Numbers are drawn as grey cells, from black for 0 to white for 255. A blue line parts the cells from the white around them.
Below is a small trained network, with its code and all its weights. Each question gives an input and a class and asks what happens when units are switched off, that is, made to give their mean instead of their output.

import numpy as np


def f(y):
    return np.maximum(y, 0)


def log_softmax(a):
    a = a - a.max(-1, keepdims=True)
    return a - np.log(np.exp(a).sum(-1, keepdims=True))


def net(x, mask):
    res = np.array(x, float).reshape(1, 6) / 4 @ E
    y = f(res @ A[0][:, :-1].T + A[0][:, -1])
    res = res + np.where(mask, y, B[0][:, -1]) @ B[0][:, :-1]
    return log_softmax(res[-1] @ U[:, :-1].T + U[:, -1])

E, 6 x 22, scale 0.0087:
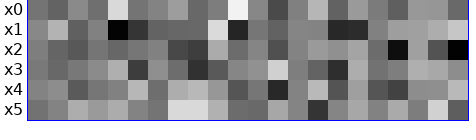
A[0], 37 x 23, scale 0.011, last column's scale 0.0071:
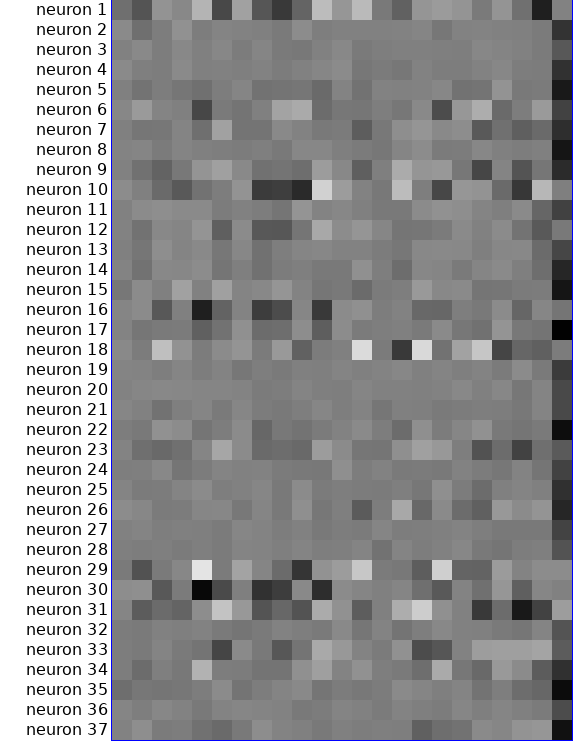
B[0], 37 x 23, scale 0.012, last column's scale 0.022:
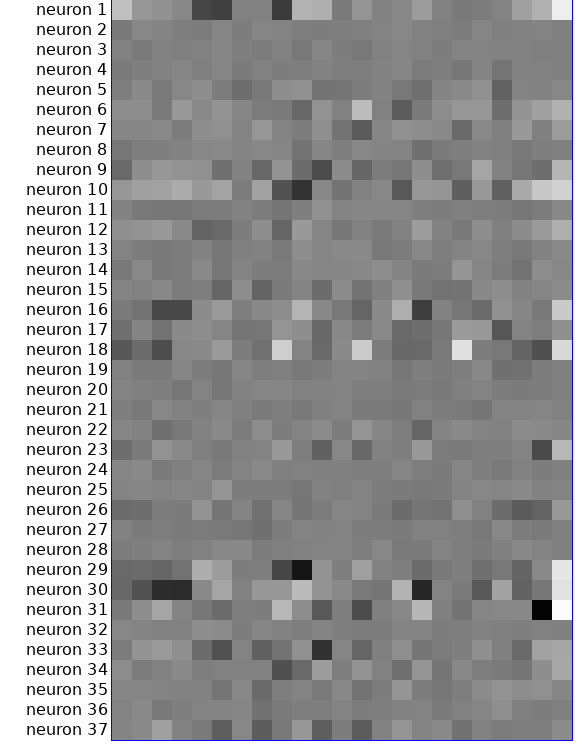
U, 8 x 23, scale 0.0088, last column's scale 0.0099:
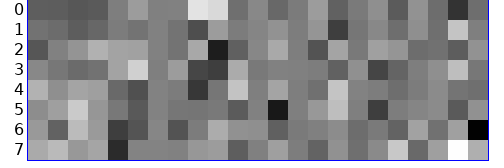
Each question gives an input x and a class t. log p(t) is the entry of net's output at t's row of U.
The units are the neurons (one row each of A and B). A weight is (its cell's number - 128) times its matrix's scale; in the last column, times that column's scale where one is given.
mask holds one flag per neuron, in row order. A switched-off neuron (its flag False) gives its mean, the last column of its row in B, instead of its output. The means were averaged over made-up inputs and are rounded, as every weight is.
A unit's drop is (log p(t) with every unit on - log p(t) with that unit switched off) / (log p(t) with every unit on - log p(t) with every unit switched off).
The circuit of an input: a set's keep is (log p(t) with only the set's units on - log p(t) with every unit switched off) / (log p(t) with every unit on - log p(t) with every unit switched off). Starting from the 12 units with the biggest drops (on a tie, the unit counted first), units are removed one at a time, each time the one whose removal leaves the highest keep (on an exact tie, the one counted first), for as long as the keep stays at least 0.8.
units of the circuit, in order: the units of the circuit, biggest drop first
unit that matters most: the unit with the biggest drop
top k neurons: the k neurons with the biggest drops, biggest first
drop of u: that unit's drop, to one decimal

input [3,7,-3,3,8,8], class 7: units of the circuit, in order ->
[neuron 30]
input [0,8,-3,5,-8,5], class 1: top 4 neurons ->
[neuron 31; neuron 33; neuron 6; neuron 23]
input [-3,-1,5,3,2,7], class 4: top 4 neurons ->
[neuron 30; neuron 18; neuron 16; neuron 31]
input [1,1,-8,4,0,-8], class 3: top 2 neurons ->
[neuron 10; neuron 1]
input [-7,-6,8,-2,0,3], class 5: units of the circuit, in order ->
[neuron 30; neuron 31]
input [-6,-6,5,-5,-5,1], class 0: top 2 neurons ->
[neuron 18; neuron 10]
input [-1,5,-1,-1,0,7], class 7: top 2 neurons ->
[neuron 30; neuron 31]
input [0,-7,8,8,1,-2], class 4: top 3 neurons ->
[neuron 1; neuron 29; neuron 34]
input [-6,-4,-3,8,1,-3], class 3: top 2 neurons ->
[neuron 31; neuron 29]
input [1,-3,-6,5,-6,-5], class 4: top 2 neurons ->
[neuron 1; neuron 29]
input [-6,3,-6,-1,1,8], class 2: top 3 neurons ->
[neuron 1; neuron 18; neuron 12]
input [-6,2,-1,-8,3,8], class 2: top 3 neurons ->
[neuron 1; neuron 18; neuron 30]
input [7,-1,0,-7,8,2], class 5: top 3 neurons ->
[neuron 30; neuron 18; neuron 16]
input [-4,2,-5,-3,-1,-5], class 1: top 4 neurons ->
[neuron 31; neuron 29; neuron 30; neuron 16]
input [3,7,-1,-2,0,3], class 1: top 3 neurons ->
[neuron 31; neuron 18; neuron 6]
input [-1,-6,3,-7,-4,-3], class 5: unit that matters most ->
neuron 31
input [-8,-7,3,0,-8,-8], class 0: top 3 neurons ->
[neuron 18; neuron 30; neuron 31]
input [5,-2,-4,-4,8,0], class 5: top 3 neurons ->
[neuron 30; neuron 18; neuron 16]
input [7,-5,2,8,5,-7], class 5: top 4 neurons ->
[neuron 31; neuron 9; neuron 23; neuron 1]
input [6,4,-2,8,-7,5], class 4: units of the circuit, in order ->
[neuron 1]
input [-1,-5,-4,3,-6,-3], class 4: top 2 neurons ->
[neuron 1; neuron 12]
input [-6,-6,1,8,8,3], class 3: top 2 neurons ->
[neuron 31; neuron 18]
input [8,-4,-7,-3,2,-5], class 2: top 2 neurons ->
[neuron 1; neuron 29]
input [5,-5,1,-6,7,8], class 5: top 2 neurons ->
[neuron 30; neuron 18]
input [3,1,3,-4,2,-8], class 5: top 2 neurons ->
[neuron 10; neuron 18]
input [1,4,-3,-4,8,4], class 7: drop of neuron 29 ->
0.2
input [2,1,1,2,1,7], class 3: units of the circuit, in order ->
[neuron 31]
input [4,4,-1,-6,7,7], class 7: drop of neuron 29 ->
0.3
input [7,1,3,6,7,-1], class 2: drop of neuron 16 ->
0.3
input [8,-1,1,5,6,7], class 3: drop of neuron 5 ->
0.0
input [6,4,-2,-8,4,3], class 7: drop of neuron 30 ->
0.9
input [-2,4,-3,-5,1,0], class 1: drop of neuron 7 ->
0.1
